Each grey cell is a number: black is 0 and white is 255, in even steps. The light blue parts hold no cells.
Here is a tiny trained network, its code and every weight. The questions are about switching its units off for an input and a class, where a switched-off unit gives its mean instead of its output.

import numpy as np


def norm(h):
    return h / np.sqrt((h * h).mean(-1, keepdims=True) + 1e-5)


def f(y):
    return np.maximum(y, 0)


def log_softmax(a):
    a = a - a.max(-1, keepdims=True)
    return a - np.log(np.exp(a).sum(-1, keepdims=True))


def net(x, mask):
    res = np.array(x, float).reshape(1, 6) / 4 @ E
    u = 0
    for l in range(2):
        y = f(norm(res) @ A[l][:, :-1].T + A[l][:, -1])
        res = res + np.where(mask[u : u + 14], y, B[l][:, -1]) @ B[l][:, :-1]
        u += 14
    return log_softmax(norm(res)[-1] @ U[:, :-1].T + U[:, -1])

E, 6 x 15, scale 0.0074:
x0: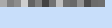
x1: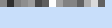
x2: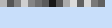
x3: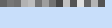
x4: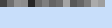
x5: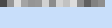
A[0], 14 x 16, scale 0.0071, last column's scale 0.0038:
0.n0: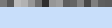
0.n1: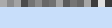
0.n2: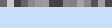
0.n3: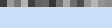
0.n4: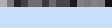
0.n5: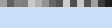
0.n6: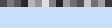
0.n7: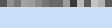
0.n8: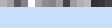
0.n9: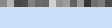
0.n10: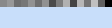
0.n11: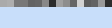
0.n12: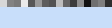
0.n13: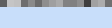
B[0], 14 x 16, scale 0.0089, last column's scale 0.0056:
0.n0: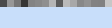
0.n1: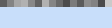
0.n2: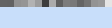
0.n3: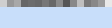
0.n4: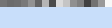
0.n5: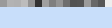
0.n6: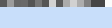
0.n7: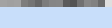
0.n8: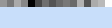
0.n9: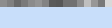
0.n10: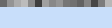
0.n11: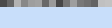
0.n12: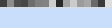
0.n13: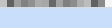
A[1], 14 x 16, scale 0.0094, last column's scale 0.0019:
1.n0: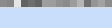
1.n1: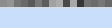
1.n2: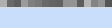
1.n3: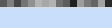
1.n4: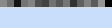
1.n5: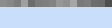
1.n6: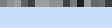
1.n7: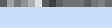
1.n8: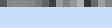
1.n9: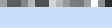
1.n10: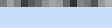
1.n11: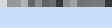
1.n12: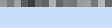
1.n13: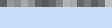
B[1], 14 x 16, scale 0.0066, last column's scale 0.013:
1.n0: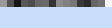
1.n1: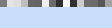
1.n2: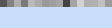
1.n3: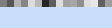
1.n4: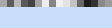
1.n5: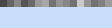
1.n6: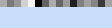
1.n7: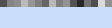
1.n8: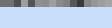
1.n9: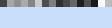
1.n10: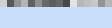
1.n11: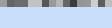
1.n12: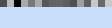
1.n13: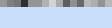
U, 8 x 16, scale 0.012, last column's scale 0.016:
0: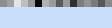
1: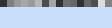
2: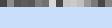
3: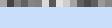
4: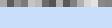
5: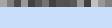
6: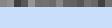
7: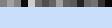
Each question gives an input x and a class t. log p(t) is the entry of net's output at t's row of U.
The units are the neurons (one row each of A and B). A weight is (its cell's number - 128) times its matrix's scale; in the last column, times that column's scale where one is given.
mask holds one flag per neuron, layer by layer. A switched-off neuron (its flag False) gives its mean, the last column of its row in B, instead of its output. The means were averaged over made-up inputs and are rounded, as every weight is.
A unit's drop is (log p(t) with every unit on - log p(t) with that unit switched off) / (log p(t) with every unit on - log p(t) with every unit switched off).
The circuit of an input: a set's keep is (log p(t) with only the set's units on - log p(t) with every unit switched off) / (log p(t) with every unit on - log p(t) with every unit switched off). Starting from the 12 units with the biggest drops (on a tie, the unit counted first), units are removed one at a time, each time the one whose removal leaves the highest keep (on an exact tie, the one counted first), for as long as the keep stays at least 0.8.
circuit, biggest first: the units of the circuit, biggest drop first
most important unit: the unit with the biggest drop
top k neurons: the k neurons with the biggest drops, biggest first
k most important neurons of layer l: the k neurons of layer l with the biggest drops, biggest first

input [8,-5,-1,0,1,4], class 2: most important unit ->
0.n12
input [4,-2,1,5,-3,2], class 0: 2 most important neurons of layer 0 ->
(0.n5, 0.n6)
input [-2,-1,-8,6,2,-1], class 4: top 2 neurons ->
(1.n3, 1.n10)
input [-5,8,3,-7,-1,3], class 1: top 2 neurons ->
(1.n9, 0.n5)
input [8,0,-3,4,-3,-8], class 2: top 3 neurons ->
(0.n12, 0.n0, 1.n0)
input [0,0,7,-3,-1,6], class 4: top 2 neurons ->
(0.n4, 1.n11)
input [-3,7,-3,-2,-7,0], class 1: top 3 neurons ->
(1.n9, 0.n3, 0.n7)
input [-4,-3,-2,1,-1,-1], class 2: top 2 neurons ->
(0.n6, 1.n9)
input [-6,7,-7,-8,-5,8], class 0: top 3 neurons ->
(1.n6, 0.n4, 1.n1)
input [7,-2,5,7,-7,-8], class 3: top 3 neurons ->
(0.n4, 1.n4, 0.n6)
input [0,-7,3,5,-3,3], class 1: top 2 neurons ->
(0.n11, 0.n2)
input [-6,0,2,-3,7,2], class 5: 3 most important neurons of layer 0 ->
(0.n3, 0.n12, 0.n0)
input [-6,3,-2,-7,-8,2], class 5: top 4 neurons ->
(0.n8, 1.n12, 1.n0, 0.n5)
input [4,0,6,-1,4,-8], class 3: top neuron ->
(0.n4)
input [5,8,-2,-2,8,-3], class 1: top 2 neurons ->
(1.n9, 0.n8)
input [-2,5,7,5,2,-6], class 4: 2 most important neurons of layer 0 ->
(0.n3, 0.n2)
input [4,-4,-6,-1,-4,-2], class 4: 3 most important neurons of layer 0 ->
(0.n6, 0.n9, 0.n13)
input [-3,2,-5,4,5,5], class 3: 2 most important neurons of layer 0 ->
(0.n13, 0.n8)
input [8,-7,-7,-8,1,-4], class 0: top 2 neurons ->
(0.n1, 1.n6)
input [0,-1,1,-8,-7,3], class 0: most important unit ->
0.n1
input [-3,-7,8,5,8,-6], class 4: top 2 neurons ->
(0.n3, 1.n11)
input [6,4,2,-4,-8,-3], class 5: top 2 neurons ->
(0.n8, 0.n6)
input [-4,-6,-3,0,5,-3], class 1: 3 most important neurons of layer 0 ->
(0.n2, 0.n8, 0.n11)
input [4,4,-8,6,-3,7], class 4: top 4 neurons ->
(0.n9, 0.n4, 1.n3, 1.n4)
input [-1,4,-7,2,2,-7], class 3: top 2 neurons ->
(1.n4, 0.n4)
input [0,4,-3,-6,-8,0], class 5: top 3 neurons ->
(0.n8, 1.n12, 0.n5)
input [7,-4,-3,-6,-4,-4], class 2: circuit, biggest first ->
(0.n12)
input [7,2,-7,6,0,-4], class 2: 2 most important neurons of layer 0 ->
(0.n12, 0.n0)
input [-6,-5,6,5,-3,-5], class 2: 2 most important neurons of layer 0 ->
(0.n6, 0.n13)
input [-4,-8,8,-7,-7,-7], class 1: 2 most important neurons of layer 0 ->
(0.n2, 0.n13)
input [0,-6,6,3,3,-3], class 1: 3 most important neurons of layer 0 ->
(0.n11, 0.n2, 0.n13)
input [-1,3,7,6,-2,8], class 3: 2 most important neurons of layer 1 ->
(1.n12, 1.n10)
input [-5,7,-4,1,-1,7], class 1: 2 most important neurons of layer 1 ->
(1.n9, 1.n4)
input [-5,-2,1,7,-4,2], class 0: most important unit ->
0.n5
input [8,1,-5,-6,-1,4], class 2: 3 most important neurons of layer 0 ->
(0.n12, 0.n0, 0.n5)
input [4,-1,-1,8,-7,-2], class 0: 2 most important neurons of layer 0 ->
(0.n5, 0.n10)
